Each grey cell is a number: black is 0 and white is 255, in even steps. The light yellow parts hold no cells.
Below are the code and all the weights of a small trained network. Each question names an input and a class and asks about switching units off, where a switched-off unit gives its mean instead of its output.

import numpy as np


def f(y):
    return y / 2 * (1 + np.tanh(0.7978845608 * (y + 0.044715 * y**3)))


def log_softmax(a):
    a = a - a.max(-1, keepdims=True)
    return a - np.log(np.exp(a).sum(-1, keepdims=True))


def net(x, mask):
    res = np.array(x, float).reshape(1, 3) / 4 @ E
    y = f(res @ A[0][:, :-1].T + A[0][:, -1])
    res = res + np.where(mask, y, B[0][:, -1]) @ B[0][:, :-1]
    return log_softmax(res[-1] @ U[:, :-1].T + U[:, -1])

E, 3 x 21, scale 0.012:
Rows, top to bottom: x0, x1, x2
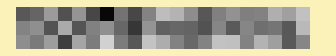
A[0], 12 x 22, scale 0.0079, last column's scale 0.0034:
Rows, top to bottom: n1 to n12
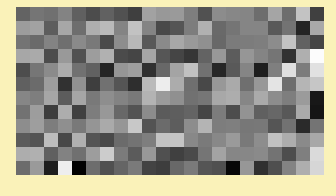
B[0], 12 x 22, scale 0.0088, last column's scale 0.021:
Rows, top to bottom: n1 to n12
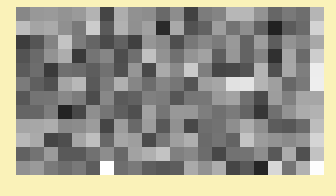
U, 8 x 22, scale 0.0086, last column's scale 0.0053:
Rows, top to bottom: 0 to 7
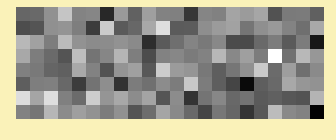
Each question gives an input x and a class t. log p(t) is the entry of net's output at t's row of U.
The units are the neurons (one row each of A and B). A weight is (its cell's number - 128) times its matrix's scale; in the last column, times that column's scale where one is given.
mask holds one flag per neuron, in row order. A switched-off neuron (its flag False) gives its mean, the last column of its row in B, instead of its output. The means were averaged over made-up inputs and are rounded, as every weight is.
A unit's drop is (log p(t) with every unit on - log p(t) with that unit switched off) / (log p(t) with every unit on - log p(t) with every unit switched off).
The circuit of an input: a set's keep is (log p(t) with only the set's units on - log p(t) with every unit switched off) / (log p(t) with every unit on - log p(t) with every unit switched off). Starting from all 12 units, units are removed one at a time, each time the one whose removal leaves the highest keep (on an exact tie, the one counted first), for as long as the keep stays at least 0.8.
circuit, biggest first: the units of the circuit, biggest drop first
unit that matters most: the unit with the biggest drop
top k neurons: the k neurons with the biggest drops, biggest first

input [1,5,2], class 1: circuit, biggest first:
(n2; n10)
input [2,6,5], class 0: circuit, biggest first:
(n12)
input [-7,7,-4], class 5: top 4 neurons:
(n12; n4; n8; n11)
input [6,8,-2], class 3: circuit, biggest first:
(n6; n12)
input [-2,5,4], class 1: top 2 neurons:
(n5; n12)
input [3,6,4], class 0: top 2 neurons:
(n12; n1)
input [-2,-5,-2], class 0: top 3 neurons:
(n12; n3; n10)
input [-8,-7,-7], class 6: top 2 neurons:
(n2; n9)
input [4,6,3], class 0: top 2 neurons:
(n12; n1)
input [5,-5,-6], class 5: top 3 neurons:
(n6; n5; n1)
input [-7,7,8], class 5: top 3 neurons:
(n4; n11; n6)
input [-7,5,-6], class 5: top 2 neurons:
(n12; n8)
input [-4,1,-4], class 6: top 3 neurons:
(n2; n9; n3)
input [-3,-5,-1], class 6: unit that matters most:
n6
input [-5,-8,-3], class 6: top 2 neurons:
(n2; n6)
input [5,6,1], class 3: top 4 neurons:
(n2; n3; n9; n11)
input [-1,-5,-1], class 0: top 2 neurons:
(n12; n10)
